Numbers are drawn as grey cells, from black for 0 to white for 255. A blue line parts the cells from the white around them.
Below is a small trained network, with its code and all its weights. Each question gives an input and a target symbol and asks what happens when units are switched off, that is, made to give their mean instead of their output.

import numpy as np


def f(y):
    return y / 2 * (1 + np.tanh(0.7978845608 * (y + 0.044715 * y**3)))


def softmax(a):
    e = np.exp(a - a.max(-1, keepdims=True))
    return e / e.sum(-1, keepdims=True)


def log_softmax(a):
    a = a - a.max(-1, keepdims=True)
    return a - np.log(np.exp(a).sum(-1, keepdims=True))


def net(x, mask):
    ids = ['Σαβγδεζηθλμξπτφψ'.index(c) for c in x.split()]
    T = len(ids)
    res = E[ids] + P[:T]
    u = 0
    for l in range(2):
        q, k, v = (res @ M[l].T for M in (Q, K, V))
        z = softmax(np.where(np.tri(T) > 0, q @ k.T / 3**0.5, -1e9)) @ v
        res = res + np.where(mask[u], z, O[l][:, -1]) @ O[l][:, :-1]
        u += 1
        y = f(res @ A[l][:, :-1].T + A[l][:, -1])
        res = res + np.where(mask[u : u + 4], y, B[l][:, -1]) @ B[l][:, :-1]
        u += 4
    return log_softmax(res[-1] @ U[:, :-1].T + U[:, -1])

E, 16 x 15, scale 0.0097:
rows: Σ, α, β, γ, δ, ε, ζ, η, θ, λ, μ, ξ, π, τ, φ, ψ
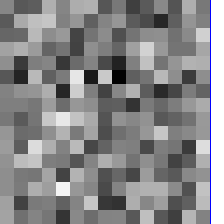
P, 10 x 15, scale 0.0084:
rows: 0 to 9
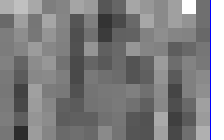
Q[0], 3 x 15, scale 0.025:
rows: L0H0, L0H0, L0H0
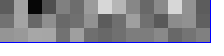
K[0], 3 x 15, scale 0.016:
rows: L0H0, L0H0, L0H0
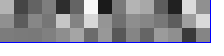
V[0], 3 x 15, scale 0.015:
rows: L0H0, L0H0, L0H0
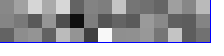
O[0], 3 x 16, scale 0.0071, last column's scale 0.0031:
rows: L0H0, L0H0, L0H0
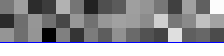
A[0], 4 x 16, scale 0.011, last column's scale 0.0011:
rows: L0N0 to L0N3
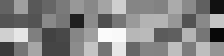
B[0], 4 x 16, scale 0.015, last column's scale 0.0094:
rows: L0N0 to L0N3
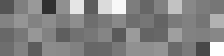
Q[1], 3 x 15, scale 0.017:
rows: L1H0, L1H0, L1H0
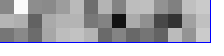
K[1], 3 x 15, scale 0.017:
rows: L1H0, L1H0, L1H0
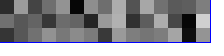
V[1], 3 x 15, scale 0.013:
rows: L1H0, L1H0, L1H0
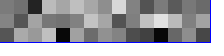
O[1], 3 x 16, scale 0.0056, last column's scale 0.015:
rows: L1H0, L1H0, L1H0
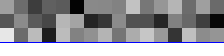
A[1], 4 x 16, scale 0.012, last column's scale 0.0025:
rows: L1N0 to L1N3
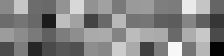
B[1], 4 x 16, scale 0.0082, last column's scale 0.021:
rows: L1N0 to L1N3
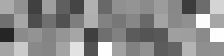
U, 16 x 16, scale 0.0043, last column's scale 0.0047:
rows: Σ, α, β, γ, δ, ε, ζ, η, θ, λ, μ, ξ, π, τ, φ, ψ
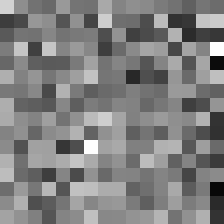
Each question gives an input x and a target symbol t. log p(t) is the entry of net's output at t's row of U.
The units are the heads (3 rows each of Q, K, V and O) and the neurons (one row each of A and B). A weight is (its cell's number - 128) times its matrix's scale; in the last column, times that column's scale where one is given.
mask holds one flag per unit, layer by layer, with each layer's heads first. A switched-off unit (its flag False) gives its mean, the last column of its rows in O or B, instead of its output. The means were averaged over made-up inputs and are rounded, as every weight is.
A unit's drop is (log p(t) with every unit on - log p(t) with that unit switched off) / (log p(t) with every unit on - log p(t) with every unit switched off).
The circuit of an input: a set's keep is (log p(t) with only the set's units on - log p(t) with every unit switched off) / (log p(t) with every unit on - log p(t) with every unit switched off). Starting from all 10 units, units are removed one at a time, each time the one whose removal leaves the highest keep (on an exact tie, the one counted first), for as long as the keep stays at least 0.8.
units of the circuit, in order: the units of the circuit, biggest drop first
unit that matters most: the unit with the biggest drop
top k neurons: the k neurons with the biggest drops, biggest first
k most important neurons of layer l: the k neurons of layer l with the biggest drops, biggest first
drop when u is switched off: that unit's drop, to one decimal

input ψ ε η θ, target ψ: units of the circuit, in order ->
L1H0, L0H0, L1N1, L0N2
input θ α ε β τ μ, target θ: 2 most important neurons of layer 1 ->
L1N3, L1N2
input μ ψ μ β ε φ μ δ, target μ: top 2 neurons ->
L0N3, L1N2
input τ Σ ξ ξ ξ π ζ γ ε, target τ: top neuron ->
L1N3
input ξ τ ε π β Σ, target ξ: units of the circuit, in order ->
L0H0, L0N2, L1H0, L0N3
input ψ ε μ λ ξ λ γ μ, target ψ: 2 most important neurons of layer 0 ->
L0N2, L0N3
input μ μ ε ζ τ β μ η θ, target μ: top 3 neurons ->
L0N3, L1N2, L0N1
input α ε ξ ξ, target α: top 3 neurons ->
L1N2, L1N0, L0N2
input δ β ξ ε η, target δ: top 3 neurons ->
L1N1, L0N3, L0N1
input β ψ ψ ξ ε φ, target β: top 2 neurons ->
L0N3, L0N1
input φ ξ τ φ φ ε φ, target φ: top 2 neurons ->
L1N3, L1N1
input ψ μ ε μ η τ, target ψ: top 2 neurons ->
L1N1, L0N2
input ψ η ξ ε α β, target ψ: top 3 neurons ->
L1N1, L0N2, L0N3
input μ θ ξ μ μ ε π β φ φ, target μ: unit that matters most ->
L0H0
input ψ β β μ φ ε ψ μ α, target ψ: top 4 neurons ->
L1N1, L0N2, L0N3, L1N2
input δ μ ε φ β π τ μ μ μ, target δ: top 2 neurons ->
L1N1, L0N3
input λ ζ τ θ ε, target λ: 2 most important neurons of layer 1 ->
L1N3, L1N1
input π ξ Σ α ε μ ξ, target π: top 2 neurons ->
L0N3, L1N2
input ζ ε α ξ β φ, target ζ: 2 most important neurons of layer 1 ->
L1N2, L1N0
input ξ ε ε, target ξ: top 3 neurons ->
L0N2, L0N3, L1N2
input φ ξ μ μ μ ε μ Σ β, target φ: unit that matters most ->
L1H0
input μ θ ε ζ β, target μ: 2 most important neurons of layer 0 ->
L0N3, L0N1
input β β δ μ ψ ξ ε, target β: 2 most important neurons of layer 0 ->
L0N3, L0N1
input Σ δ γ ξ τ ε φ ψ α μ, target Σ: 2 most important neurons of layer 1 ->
L1N3, L1N2
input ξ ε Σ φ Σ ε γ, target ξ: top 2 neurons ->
L0N2, L0N3
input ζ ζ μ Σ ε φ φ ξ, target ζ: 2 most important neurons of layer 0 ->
L0N2, L0N3
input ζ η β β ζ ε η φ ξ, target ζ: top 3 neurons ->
L1N2, L0N2, L1N0
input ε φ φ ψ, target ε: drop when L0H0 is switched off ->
0.5
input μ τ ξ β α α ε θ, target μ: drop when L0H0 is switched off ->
1.3
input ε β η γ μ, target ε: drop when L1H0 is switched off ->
0.3
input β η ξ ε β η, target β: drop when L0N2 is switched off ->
0.0
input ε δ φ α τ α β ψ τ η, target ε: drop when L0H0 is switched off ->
0.6
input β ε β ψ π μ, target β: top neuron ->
L0N3
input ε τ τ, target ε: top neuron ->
L0N3
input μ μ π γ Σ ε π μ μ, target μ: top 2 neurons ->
L0N3, L1N2
